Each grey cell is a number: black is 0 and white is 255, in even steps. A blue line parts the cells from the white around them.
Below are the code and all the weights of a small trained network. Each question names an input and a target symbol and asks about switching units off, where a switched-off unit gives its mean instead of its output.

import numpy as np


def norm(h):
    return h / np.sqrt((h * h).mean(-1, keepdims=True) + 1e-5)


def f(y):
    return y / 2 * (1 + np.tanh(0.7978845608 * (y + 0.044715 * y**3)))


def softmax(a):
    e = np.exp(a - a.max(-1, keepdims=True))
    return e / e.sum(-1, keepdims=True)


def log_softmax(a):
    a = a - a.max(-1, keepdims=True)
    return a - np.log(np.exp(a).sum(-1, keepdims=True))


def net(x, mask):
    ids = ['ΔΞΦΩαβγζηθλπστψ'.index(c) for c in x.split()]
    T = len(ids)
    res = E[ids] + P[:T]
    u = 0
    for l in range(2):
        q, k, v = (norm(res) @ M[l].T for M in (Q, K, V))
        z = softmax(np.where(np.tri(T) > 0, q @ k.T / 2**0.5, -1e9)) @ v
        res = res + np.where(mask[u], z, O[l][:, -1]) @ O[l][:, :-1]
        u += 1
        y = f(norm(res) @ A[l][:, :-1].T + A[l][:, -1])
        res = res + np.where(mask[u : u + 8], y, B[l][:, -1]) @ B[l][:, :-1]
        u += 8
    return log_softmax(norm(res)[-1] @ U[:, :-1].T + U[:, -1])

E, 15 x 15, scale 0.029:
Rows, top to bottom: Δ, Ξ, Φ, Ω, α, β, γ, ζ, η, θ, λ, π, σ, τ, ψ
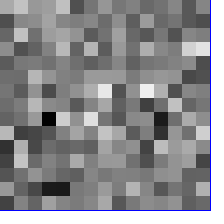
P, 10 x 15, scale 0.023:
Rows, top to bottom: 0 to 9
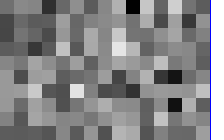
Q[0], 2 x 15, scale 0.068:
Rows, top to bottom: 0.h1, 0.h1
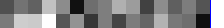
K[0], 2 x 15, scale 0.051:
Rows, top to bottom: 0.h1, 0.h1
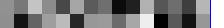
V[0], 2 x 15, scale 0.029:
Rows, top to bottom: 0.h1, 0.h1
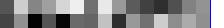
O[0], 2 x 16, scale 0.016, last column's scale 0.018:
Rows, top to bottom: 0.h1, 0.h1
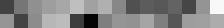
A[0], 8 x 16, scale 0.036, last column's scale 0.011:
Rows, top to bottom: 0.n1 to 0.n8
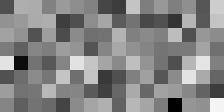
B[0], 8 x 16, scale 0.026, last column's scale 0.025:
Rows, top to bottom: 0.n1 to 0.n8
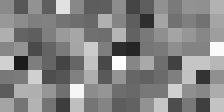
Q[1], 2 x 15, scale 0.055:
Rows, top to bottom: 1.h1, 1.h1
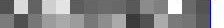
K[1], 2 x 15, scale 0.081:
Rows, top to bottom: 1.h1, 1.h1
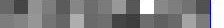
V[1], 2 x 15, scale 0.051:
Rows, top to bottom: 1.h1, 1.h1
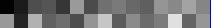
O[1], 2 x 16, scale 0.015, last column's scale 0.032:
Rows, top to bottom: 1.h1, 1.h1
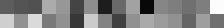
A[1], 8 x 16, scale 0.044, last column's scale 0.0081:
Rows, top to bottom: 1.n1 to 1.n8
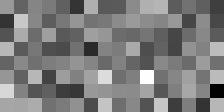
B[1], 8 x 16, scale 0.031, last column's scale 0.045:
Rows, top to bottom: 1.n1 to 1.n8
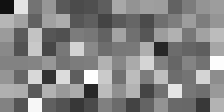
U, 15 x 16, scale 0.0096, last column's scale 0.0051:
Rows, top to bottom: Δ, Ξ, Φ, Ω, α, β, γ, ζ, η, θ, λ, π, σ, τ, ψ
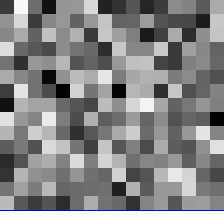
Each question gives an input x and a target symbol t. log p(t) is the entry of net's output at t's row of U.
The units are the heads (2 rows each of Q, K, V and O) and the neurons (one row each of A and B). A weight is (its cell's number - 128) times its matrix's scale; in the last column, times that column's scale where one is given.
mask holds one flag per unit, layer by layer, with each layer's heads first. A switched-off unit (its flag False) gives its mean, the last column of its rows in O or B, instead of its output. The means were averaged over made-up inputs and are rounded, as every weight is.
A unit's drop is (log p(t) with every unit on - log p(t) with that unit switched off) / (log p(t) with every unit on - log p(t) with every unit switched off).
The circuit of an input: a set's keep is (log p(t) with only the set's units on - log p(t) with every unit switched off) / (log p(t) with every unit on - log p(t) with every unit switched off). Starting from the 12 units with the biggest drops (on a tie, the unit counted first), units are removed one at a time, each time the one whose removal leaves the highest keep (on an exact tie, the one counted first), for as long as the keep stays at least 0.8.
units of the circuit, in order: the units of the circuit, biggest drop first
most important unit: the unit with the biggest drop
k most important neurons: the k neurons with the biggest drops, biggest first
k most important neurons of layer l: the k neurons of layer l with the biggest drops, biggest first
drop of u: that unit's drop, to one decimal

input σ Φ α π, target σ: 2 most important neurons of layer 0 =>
0.n7; 0.n4
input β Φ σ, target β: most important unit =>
0.h1
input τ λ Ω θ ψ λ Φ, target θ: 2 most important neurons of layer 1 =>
1.n3; 1.n5
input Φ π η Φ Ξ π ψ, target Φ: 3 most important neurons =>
1.n2; 0.n5; 0.n4
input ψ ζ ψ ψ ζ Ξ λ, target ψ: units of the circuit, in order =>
0.n4; 0.h1
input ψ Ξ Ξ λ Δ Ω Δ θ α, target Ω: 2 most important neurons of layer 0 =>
0.n1; 0.n8
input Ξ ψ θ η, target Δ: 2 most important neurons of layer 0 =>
0.n6; 0.n1
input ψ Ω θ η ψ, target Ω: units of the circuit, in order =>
0.h1; 0.n1; 0.n4
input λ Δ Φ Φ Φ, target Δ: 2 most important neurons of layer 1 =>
1.n2; 1.n7
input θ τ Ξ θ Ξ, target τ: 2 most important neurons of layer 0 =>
0.n7; 0.n8
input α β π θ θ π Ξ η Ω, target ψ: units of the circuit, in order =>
0.n4; 0.h1; 0.n5
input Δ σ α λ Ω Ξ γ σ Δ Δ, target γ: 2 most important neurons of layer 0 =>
0.n7; 0.n4
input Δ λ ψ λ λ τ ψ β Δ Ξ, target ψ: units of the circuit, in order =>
0.n4; 0.h1
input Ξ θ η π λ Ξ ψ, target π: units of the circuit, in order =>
0.h1
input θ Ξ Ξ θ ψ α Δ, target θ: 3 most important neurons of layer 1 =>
1.n3; 1.n2; 1.n5
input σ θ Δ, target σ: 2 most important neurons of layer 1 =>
1.n5; 1.n4
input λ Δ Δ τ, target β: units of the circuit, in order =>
1.h1; 1.n6; 0.n8
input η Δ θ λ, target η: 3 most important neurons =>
1.n2; 0.n4; 0.n5
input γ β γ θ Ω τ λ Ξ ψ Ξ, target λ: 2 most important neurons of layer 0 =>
0.n4; 0.n5
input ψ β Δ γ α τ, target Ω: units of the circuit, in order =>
0.n5
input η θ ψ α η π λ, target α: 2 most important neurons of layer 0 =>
0.n4; 0.n7
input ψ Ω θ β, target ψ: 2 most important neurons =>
0.n4; 1.n3
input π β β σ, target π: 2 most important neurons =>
1.n3; 1.n5
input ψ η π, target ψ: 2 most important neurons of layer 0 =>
0.n4; 0.n7
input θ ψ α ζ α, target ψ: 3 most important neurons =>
0.n4; 1.n3; 1.n7
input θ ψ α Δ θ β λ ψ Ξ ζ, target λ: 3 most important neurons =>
0.n4; 0.n5; 0.n7
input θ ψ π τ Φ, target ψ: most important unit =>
0.n4
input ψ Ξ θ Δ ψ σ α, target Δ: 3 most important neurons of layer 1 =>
1.n2; 1.n7; 1.n8
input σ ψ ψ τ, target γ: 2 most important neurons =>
1.n4; 0.n8
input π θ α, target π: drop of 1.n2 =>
0.1
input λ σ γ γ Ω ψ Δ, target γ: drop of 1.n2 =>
0.1
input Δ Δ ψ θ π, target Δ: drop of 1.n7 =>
0.2
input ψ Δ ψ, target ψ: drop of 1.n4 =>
0.1
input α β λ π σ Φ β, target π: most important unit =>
0.h1
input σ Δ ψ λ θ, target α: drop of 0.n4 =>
-0.1
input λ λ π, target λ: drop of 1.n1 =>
0.0
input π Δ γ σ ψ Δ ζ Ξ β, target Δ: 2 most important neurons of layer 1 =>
1.n2; 1.n7
